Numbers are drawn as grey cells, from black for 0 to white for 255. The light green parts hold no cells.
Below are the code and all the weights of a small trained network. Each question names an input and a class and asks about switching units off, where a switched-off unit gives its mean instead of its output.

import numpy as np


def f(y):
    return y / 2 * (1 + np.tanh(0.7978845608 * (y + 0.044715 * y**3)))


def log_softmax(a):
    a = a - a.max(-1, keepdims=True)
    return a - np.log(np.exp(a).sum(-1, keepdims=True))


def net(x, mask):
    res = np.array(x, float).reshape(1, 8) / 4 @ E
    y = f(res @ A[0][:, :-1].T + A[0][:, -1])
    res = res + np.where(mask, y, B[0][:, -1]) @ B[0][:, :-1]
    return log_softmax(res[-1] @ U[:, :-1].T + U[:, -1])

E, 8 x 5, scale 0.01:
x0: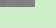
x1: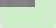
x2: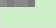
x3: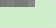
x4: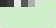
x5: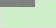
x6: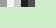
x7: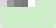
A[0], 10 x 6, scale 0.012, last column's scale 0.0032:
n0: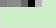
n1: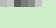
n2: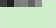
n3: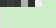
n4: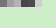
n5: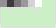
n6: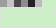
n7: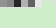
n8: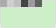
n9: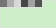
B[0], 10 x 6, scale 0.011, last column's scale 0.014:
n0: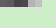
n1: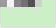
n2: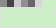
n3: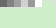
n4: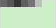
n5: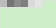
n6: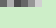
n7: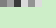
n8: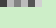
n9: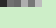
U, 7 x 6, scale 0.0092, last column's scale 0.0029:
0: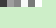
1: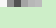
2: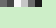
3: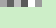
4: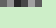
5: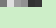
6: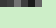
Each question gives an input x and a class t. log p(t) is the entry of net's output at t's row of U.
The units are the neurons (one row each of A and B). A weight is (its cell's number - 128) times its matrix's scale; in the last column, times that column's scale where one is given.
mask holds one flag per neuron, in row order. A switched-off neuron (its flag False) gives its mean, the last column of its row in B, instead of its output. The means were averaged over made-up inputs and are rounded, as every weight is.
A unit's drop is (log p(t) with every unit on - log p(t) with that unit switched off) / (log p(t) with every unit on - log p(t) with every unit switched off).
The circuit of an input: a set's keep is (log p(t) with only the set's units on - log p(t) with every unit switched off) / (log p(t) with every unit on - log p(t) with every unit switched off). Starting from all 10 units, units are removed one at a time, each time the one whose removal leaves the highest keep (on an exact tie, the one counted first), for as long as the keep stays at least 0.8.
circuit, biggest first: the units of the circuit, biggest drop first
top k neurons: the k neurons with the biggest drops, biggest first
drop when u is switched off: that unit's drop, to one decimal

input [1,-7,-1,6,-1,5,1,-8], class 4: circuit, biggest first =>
n0
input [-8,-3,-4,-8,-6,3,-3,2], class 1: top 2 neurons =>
n8, n9
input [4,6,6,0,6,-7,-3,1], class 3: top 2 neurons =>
n5, n8
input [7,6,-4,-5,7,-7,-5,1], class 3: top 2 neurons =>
n5, n8
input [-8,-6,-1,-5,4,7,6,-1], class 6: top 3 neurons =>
n4, n3, n7
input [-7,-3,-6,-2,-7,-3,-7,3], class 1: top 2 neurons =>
n5, n8
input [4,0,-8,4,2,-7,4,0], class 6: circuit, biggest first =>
n3, n7, n5
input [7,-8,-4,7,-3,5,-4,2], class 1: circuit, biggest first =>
n8, n9
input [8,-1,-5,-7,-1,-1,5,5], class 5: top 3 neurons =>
n1, n3, n7
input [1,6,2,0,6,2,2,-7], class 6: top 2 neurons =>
n4, n0
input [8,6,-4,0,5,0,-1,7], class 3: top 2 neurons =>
n5, n7
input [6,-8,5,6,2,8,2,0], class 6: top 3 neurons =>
n3, n7, n5
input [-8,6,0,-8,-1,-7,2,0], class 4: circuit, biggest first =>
n3, n2
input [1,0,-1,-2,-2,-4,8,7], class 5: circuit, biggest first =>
n1
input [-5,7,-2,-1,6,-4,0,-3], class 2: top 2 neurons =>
n2, n6
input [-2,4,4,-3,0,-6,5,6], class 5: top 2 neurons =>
n1, n3
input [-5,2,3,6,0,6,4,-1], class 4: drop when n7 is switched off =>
-0.1
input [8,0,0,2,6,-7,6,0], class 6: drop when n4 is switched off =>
0.5
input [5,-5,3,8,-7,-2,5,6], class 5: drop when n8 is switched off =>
0.0
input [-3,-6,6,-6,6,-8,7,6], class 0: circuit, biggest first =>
n9
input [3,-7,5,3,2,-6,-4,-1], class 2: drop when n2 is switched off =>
0.1
